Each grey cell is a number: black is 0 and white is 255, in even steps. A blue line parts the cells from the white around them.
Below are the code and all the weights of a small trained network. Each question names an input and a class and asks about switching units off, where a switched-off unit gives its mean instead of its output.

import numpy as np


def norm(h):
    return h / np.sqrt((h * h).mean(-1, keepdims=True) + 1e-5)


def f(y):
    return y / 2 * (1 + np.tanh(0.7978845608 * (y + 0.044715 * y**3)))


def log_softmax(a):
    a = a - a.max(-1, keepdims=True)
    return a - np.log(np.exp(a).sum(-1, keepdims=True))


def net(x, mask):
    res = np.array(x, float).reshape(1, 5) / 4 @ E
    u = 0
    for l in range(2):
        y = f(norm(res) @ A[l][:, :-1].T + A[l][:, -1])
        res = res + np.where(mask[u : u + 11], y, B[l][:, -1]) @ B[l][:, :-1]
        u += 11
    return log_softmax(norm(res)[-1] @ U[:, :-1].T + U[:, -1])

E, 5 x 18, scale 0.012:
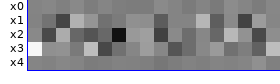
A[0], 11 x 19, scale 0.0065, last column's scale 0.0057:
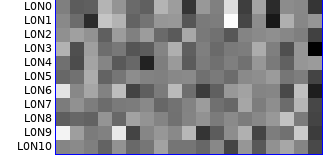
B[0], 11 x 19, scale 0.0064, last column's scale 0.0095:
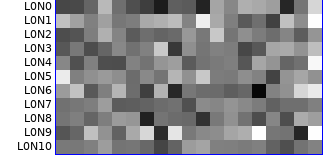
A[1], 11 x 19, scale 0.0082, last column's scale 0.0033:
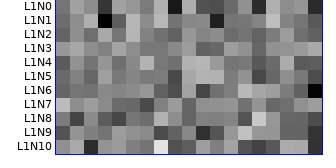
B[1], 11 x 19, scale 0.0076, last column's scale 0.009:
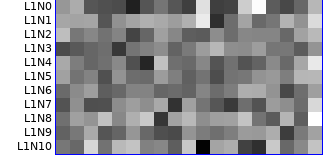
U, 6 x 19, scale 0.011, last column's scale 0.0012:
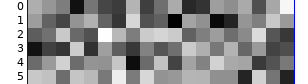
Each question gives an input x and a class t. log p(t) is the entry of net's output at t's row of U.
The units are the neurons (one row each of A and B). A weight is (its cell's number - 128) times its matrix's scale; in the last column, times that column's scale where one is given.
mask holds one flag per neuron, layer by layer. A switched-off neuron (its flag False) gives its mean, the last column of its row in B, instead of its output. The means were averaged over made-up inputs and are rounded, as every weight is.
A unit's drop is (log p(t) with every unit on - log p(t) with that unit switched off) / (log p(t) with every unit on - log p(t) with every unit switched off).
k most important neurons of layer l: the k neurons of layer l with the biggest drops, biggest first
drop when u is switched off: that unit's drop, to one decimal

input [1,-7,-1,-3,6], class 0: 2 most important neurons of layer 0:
L0N9, L0N4
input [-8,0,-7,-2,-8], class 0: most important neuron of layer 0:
L0N1
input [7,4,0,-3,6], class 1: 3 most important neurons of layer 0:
L0N9, L0N1, L0N4
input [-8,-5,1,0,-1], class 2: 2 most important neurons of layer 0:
L0N6, L0N0
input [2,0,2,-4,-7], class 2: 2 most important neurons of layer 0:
L0N0, L0N9
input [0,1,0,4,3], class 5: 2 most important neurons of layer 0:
L0N9, L0N6
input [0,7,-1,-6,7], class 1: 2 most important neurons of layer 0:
L0N9, L0N1
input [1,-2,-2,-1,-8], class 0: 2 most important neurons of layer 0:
L0N1, L0N9
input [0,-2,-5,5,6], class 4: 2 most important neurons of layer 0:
L0N9, L0N1
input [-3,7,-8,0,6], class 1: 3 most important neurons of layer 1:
L1N10, L1N4, L1N8
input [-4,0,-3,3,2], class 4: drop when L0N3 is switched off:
0.0
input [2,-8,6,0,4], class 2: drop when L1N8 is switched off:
0.3
